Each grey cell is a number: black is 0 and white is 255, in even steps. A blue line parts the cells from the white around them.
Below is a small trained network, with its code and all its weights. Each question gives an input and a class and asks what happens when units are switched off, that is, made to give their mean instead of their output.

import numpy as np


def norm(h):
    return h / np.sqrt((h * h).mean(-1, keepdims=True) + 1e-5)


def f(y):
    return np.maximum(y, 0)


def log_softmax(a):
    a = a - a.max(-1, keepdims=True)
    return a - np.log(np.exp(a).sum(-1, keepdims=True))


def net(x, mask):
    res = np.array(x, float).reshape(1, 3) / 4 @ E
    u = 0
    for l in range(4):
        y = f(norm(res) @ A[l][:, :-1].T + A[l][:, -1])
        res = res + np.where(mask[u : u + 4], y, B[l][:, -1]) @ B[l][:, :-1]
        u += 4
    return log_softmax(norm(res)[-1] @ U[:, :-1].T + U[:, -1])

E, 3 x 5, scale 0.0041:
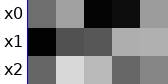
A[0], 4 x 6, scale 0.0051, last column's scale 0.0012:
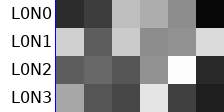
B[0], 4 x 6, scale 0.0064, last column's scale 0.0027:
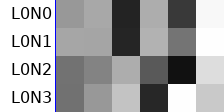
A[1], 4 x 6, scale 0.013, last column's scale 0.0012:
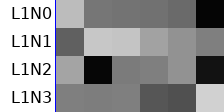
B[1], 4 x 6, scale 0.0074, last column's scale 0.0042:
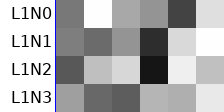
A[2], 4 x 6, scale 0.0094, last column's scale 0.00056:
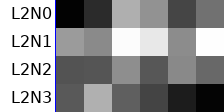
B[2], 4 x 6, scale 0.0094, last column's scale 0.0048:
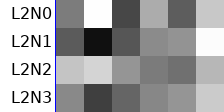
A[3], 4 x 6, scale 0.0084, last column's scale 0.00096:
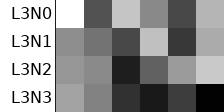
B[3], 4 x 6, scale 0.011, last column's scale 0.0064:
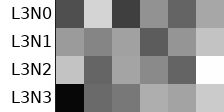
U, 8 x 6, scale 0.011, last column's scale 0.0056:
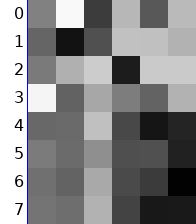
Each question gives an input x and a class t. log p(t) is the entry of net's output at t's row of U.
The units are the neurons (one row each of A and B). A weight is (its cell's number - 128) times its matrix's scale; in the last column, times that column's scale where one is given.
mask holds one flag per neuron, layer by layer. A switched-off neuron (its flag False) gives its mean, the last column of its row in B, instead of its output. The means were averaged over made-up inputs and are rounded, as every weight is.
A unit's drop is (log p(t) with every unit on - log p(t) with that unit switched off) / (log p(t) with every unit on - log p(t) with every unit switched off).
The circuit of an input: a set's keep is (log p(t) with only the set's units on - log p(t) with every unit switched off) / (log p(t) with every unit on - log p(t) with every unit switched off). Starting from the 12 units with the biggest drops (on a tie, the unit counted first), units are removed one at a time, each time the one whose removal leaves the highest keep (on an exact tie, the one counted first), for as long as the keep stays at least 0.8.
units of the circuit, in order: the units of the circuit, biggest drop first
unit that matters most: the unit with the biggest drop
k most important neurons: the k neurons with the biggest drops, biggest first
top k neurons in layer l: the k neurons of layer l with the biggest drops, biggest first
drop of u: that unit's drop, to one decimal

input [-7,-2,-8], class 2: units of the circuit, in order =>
L1N2
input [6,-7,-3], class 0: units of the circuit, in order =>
L1N0, L3N3
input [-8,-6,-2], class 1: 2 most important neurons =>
L2N1, L0N0
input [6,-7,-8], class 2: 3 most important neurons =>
L1N2, L0N0, L2N1
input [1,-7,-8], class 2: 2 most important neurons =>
L1N2, L0N0
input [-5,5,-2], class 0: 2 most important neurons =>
L2N0, L0N0
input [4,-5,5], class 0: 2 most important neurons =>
L2N1, L0N3
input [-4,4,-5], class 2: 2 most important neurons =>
L0N3, L1N2
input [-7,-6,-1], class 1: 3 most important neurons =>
L2N1, L0N0, L2N2
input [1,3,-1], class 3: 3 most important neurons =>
L1N3, L3N1, L3N0
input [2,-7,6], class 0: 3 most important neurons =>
L1N2, L0N3, L3N0
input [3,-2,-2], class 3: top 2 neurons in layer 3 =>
L3N2, L3N0
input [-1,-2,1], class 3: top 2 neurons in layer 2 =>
L2N2, L2N1
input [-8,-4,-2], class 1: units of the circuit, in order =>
L2N1
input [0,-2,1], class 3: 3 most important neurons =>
L3N1, L2N2, L2N3
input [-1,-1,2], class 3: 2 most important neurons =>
L0N1, L0N3
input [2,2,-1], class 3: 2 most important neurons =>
L1N3, L2N1
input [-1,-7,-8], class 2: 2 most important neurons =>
L1N2, L0N3
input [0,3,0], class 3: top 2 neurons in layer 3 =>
L3N1, L3N0
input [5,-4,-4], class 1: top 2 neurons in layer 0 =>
L0N2, L0N0
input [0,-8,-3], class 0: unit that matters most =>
L3N0
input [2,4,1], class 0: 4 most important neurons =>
L2N0, L0N1, L1N0, L2N1
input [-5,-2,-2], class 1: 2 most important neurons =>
L2N1, L0N1
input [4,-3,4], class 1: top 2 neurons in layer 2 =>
L2N0, L2N2
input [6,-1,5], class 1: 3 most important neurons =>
L3N3, L1N1, L1N2
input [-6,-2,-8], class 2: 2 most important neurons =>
L1N2, L0N3
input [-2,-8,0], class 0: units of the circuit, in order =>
L3N0
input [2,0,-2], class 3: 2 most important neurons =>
L1N3, L0N2
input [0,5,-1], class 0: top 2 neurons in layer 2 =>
L2N0, L2N1
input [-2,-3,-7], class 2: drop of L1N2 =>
0.7
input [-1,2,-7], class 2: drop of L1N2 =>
0.3
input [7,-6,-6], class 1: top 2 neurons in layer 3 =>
L3N3, L3N2
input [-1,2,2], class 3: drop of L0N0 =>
0.5
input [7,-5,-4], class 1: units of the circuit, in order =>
L3N3
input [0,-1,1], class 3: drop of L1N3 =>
0.0
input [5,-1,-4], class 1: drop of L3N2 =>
0.1
